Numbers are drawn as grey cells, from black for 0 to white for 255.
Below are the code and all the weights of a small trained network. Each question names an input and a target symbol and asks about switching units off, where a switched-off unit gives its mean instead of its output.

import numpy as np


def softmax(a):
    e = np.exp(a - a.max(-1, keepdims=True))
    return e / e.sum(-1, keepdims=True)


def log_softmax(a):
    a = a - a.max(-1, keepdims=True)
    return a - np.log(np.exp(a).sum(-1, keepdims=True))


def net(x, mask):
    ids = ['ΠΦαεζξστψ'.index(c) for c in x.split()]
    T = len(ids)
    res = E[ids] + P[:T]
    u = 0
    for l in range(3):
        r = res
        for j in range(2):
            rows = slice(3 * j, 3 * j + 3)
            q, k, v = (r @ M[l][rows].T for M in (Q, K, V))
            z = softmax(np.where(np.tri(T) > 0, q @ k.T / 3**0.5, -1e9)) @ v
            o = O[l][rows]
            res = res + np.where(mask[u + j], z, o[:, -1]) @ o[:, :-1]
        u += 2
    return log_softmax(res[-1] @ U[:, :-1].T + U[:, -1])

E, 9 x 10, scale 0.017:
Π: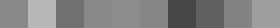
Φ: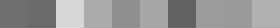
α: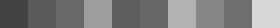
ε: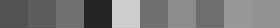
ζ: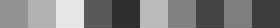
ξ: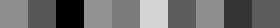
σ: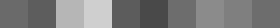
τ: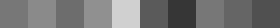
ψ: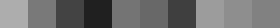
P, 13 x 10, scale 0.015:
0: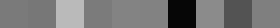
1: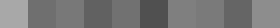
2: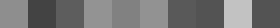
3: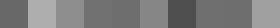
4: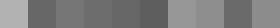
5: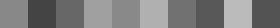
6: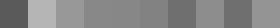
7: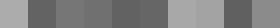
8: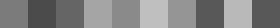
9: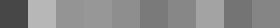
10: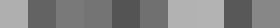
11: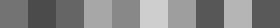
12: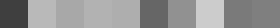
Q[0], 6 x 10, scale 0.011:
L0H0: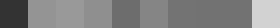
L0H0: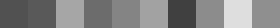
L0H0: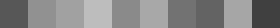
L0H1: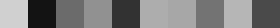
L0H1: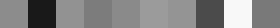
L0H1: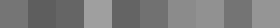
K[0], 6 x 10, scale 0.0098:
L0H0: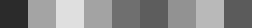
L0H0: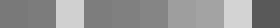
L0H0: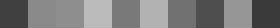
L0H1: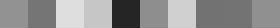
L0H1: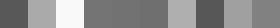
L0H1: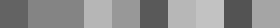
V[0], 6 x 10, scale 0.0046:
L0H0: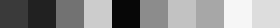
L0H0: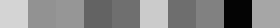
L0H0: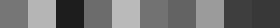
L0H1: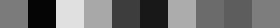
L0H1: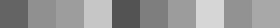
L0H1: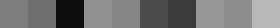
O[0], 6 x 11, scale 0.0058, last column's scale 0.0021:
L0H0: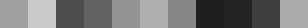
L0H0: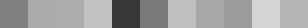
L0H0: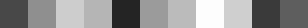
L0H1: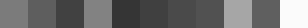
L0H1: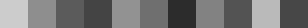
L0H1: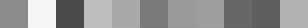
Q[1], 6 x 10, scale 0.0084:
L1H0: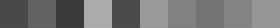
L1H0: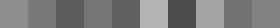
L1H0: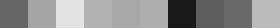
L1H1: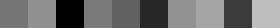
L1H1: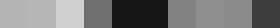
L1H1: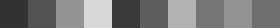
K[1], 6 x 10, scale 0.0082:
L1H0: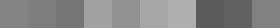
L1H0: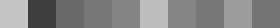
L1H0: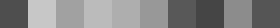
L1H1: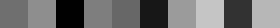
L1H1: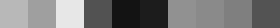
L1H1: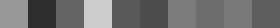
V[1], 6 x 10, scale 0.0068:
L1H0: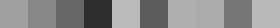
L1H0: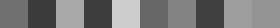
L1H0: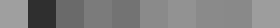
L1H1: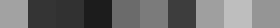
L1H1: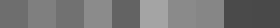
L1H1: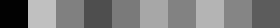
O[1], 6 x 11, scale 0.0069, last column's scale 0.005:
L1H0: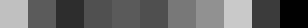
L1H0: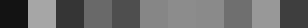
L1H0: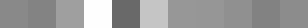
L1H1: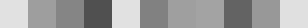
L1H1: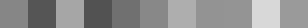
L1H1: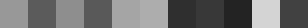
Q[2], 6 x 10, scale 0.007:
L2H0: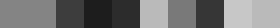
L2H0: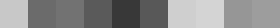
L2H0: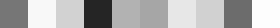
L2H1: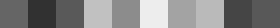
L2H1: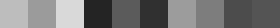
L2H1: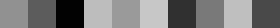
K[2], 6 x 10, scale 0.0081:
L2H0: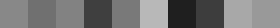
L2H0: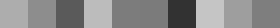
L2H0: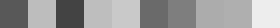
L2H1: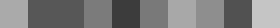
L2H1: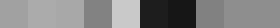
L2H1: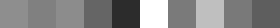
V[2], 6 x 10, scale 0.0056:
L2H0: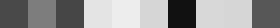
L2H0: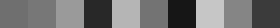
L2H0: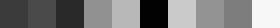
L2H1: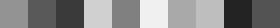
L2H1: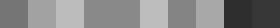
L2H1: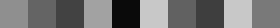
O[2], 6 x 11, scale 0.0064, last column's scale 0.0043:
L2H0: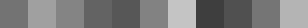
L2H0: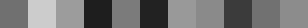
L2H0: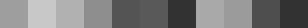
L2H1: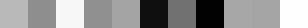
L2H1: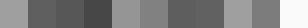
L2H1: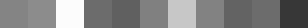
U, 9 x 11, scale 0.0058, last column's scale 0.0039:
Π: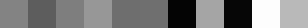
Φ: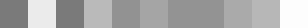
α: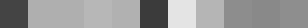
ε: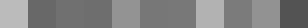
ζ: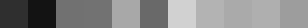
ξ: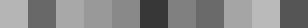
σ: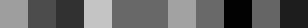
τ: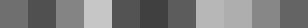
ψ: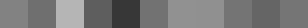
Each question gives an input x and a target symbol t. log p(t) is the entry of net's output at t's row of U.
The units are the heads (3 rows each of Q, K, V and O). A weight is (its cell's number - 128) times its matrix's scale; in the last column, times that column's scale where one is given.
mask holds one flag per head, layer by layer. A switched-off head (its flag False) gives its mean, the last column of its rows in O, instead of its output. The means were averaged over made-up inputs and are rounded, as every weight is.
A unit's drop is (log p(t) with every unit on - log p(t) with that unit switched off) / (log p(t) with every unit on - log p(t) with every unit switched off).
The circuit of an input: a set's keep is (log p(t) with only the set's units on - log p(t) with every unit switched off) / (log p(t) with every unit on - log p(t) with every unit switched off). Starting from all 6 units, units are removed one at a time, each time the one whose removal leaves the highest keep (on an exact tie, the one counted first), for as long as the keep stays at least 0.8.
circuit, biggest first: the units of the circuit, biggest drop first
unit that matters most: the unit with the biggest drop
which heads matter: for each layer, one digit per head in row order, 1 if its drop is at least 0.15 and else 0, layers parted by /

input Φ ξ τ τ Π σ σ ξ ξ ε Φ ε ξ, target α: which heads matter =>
11 / 00 / 01
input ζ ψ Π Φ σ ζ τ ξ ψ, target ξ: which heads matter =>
10 / 10 / 01
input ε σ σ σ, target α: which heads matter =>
01 / 11 / 00
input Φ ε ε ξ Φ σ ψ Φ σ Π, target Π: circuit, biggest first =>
[L1H1 L0H0]
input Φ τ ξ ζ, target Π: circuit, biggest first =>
[L1H1 L2H0]
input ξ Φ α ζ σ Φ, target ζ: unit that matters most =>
L2H0
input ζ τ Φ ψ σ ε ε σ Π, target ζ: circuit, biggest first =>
[L0H1 L2H0]
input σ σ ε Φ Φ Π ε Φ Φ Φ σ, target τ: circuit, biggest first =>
[L2H0 L1H1]
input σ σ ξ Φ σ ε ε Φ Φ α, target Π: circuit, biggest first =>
[L0H0 L1H1]
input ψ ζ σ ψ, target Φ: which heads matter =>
11 / 10 / 00
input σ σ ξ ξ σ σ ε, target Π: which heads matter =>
10 / 01 / 00
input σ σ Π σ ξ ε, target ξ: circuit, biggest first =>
[L2H1 L1H0]
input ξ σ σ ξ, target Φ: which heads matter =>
11 / 00 / 10
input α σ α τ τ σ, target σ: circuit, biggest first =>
[L0H0]
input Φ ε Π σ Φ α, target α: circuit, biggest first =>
[L2H1 L1H0]
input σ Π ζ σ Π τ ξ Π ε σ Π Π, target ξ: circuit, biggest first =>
[L2H1 L0H0]
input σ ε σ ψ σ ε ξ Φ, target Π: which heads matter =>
11 / 01 / 00
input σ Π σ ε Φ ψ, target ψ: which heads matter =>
11 / 10 / 11
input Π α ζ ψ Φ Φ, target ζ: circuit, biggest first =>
[L0H1 L2H0]
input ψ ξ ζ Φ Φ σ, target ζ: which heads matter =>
01 / 10 / 10
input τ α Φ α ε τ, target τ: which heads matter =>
10 / 00 / 10
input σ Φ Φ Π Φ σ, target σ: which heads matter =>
10 / 00 / 00
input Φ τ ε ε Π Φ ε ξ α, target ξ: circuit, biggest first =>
[L2H1 L0H0]
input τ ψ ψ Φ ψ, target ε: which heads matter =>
00 / 11 / 01
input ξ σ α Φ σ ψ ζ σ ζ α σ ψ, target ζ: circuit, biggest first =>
[L2H0 L0H1]
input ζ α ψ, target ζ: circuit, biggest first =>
[L2H0]
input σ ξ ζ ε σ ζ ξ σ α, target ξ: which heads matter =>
11 / 10 / 01
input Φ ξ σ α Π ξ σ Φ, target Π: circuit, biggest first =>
[L0H0 L0H1 L1H1]
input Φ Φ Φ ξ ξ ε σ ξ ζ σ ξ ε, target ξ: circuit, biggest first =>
[L2H1]
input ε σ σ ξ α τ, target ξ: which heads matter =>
01 / 00 / 01
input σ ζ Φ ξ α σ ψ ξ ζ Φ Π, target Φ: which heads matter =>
11 / 00 / 10
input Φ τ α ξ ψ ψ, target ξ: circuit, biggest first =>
[L2H1 L0H1]
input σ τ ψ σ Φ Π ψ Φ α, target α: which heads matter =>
00 / 11 / 11
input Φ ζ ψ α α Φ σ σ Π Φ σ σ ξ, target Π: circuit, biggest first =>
[L1H1]
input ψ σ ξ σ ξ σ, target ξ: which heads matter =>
10 / 10 / 01
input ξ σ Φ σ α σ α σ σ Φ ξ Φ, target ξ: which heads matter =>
00 / 00 / 01
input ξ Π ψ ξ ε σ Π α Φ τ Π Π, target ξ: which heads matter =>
01 / 00 / 01
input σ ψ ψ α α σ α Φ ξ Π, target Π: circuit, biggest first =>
[L0H0 L1H1]
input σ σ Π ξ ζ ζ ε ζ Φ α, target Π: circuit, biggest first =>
[L1H1 L0H0]
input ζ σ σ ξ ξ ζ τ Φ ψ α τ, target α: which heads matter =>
11 / 01 / 00
